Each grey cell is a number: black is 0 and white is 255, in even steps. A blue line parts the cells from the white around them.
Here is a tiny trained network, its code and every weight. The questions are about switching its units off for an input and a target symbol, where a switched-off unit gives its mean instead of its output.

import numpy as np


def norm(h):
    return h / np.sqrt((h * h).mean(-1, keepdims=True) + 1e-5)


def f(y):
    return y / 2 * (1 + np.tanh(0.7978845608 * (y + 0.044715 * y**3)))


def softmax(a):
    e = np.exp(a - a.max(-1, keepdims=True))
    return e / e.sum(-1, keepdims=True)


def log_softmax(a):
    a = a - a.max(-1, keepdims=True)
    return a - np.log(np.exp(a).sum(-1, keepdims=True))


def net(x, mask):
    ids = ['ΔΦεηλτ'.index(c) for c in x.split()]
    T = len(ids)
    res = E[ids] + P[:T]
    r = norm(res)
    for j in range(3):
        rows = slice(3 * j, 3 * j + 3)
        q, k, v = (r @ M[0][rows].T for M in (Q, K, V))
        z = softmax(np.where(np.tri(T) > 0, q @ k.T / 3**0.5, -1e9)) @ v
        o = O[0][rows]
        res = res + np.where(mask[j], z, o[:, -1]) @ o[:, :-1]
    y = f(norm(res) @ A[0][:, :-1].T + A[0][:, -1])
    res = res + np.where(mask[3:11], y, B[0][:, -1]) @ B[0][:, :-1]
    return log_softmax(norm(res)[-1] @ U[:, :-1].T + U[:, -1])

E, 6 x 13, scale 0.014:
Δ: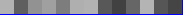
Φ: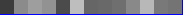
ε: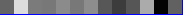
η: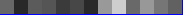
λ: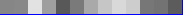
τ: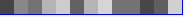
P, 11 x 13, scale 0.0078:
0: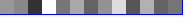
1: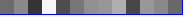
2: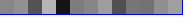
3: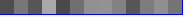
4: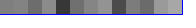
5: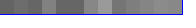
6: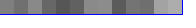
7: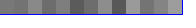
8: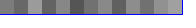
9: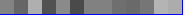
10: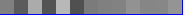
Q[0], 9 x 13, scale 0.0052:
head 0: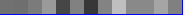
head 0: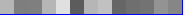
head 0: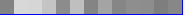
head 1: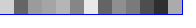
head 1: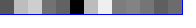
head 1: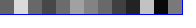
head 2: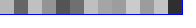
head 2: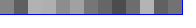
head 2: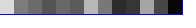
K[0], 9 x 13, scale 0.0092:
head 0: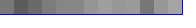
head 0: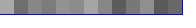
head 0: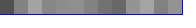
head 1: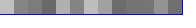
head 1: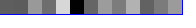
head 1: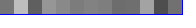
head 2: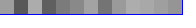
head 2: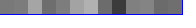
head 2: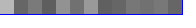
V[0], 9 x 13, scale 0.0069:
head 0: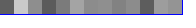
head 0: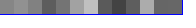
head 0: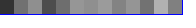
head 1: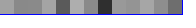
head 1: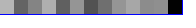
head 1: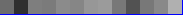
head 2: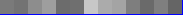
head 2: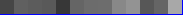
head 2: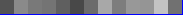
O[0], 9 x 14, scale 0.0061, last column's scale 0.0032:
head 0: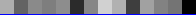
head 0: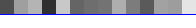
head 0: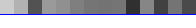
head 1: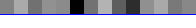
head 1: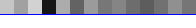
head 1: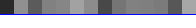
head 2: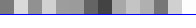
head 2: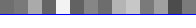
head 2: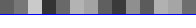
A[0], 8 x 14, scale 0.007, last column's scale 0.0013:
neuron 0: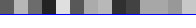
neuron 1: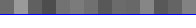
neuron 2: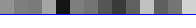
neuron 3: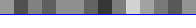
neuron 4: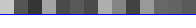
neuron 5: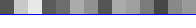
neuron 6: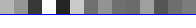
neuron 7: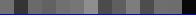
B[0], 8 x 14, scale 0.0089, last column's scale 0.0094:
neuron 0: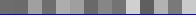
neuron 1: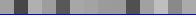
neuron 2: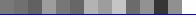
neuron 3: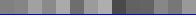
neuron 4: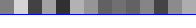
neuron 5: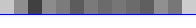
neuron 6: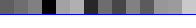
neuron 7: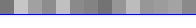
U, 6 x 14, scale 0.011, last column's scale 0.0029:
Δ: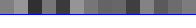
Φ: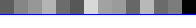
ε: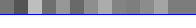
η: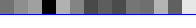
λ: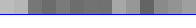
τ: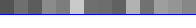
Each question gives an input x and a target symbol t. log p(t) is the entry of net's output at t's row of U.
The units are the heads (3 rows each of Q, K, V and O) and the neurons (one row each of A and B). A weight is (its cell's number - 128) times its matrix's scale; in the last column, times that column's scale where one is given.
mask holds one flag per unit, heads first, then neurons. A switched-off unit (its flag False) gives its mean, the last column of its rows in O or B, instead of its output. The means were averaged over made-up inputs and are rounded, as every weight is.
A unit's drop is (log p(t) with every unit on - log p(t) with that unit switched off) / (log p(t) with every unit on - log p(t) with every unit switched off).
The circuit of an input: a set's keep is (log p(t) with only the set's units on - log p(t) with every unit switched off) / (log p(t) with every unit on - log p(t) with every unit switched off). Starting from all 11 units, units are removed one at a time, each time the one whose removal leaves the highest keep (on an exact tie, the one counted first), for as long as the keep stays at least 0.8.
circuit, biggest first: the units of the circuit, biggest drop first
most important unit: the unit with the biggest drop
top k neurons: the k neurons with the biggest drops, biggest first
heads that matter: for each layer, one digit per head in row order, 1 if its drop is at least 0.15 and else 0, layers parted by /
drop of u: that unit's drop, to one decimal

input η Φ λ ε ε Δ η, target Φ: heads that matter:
111
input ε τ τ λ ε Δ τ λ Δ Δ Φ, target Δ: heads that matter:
100
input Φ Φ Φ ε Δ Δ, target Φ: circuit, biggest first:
[head 0; neuron 6]
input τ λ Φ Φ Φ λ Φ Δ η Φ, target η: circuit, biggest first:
[head 2]
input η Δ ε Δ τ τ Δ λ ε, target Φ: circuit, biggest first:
[neuron 6; neuron 1]
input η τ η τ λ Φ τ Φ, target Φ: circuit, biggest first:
[head 0; neuron 6; head 2; head 1]
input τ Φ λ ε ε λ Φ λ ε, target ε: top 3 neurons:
[neuron 6; neuron 0; neuron 1]
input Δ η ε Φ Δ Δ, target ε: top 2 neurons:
[neuron 0; neuron 6]
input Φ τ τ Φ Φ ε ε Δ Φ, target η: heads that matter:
011
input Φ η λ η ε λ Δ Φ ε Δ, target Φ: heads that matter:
101
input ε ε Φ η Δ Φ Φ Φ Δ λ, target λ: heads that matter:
000
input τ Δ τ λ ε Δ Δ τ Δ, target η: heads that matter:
110
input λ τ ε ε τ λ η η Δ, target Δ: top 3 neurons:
[neuron 6; neuron 4; neuron 2]
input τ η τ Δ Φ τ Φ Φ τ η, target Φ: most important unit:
head 0
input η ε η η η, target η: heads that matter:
011
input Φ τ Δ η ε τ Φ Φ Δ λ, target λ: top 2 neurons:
[neuron 5; neuron 2]
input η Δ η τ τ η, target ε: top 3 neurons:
[neuron 6; neuron 3; neuron 2]
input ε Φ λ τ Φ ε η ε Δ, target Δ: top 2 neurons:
[neuron 4; neuron 6]
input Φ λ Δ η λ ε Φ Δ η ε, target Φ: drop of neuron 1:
0.2
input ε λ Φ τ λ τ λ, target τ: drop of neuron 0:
0.0
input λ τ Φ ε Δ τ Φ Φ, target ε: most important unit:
head 2
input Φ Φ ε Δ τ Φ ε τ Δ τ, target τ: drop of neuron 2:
0.1
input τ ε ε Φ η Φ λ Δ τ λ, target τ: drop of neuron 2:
0.1
